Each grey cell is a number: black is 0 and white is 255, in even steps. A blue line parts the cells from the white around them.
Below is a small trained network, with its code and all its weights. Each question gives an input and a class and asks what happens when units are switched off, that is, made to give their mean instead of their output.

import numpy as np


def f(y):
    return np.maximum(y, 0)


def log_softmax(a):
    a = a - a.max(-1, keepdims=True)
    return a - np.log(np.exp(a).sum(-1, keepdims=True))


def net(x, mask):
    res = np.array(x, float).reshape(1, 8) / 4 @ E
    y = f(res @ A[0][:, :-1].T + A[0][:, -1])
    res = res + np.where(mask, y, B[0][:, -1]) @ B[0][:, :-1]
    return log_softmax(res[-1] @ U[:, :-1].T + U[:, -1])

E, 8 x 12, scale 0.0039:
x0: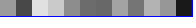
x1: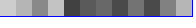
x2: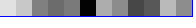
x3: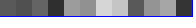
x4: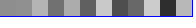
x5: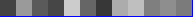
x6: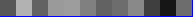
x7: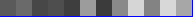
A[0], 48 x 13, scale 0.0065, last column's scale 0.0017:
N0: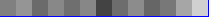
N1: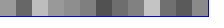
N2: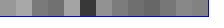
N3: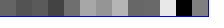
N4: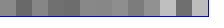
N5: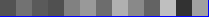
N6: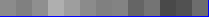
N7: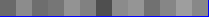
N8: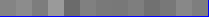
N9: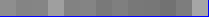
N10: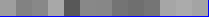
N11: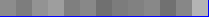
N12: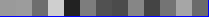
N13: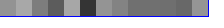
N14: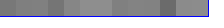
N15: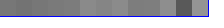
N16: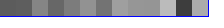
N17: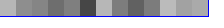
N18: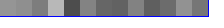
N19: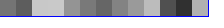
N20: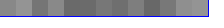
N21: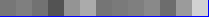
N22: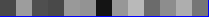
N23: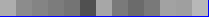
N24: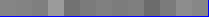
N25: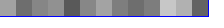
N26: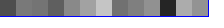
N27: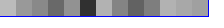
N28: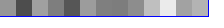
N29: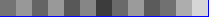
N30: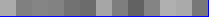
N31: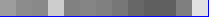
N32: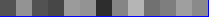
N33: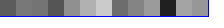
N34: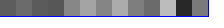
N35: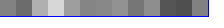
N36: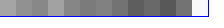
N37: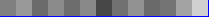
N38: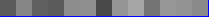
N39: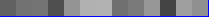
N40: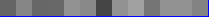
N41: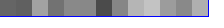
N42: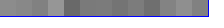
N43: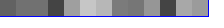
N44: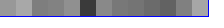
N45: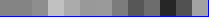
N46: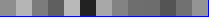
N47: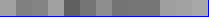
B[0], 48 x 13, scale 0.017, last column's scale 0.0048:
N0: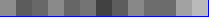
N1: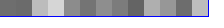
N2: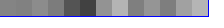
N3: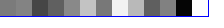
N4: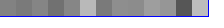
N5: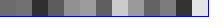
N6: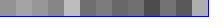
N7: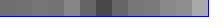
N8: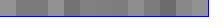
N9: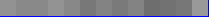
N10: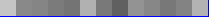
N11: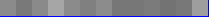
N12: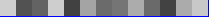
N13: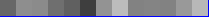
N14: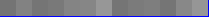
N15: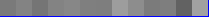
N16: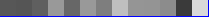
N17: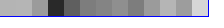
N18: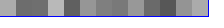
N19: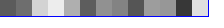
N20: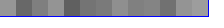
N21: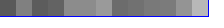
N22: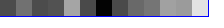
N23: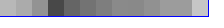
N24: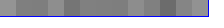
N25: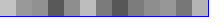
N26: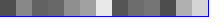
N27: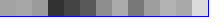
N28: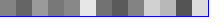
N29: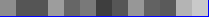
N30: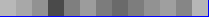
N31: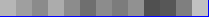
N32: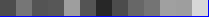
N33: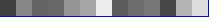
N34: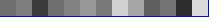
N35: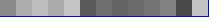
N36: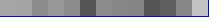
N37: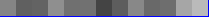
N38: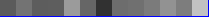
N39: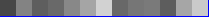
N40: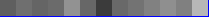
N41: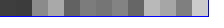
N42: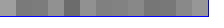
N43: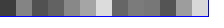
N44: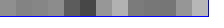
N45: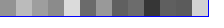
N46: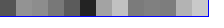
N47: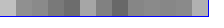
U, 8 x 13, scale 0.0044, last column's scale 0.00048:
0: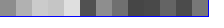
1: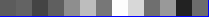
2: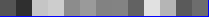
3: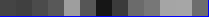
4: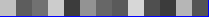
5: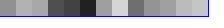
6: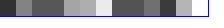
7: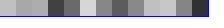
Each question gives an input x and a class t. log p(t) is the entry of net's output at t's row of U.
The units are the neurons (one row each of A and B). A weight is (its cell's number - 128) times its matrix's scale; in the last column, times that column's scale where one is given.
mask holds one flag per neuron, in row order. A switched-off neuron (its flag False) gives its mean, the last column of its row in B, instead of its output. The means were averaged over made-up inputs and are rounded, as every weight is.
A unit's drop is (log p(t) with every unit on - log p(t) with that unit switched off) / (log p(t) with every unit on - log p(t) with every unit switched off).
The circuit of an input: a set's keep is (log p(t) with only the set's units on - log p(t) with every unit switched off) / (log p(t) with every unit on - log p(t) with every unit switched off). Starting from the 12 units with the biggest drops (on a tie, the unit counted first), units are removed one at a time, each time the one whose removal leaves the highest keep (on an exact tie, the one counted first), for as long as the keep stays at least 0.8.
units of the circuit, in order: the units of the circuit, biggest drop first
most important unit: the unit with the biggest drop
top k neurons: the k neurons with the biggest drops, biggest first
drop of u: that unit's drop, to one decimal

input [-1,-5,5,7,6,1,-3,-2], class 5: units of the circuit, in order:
[N27, N46]
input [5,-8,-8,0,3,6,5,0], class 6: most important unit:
N33
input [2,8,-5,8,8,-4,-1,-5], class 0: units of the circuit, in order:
[N35, N45]
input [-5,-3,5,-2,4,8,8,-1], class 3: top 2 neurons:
[N22, N32]
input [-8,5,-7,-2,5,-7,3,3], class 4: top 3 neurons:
[N12, N29, N18]
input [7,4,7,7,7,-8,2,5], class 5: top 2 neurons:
[N27, N46]
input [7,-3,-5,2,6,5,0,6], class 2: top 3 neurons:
[N19, N41, N1]
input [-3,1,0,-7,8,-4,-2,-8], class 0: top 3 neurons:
[N45, N35, N31]
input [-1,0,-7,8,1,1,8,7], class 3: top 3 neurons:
[N22, N32, N38]
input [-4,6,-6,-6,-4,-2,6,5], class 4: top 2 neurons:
[N12, N18]
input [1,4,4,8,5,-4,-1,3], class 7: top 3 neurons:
[N25, N30, N28]
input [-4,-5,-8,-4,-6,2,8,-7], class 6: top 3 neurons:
[N33, N26, N43]
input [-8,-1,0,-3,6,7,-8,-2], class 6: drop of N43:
0.2
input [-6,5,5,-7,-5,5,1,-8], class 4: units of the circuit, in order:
[N12]
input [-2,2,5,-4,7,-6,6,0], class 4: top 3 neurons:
[N12, N18, N31]
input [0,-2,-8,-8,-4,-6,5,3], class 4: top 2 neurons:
[N12, N18]
